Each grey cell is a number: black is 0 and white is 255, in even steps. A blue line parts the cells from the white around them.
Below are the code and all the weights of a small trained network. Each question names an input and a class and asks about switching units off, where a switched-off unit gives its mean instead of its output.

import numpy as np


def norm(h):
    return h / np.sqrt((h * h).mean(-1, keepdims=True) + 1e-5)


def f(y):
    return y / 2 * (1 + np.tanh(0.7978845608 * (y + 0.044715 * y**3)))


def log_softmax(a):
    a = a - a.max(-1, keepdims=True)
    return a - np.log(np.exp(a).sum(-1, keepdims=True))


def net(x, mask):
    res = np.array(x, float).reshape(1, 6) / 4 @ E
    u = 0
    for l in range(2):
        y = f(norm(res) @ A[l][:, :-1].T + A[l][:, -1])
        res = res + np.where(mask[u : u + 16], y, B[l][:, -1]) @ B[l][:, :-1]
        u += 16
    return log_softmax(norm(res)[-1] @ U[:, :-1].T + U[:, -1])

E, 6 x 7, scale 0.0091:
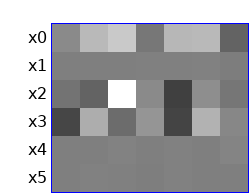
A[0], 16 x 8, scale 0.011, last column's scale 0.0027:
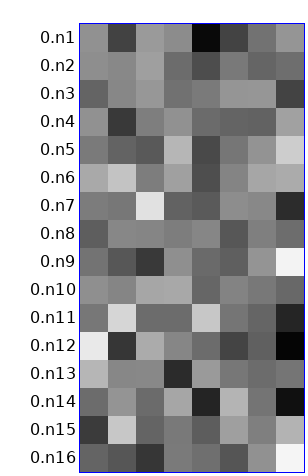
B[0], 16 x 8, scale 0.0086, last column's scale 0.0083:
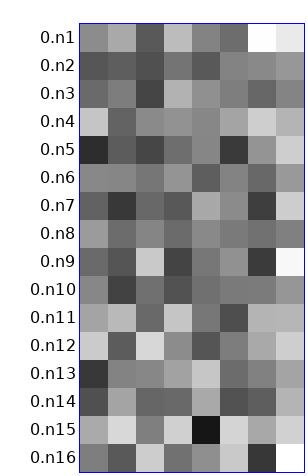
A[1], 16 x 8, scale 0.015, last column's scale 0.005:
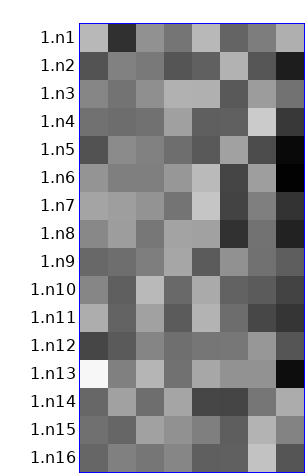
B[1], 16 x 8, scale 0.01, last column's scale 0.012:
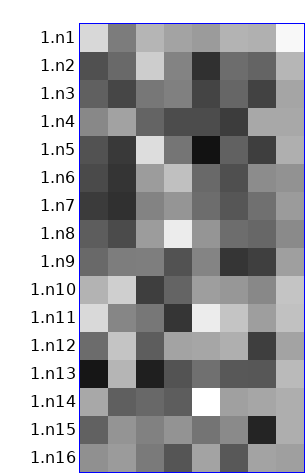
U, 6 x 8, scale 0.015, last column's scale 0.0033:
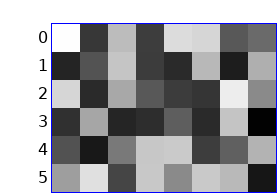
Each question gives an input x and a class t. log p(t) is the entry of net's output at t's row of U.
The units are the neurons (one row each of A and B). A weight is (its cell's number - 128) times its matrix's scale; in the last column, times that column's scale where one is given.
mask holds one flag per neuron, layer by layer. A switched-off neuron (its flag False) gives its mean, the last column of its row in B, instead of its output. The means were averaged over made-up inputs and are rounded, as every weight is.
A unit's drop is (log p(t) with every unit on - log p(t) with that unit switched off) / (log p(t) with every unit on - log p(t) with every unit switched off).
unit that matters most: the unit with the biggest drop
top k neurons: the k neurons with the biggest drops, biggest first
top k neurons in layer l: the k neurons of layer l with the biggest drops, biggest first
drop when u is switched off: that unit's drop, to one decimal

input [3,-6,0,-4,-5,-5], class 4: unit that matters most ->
0.n16
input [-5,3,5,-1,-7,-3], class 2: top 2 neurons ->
0.n1, 0.n12
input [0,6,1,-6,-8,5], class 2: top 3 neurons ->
0.n16, 0.n12, 0.n9
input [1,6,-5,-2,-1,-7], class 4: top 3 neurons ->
0.n11, 0.n7, 1.n7
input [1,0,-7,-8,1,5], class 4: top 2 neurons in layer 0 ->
0.n11, 0.n7
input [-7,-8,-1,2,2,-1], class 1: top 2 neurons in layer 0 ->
0.n16, 0.n9
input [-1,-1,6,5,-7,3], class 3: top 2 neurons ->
0.n1, 0.n16
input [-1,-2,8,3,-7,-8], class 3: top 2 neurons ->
0.n1, 0.n16
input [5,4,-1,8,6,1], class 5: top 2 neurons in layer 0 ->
0.n9, 0.n16
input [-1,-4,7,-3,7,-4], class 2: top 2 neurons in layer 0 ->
0.n1, 0.n16
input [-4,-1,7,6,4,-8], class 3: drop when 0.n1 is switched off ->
0.1
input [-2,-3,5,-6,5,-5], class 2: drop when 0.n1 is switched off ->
0.2
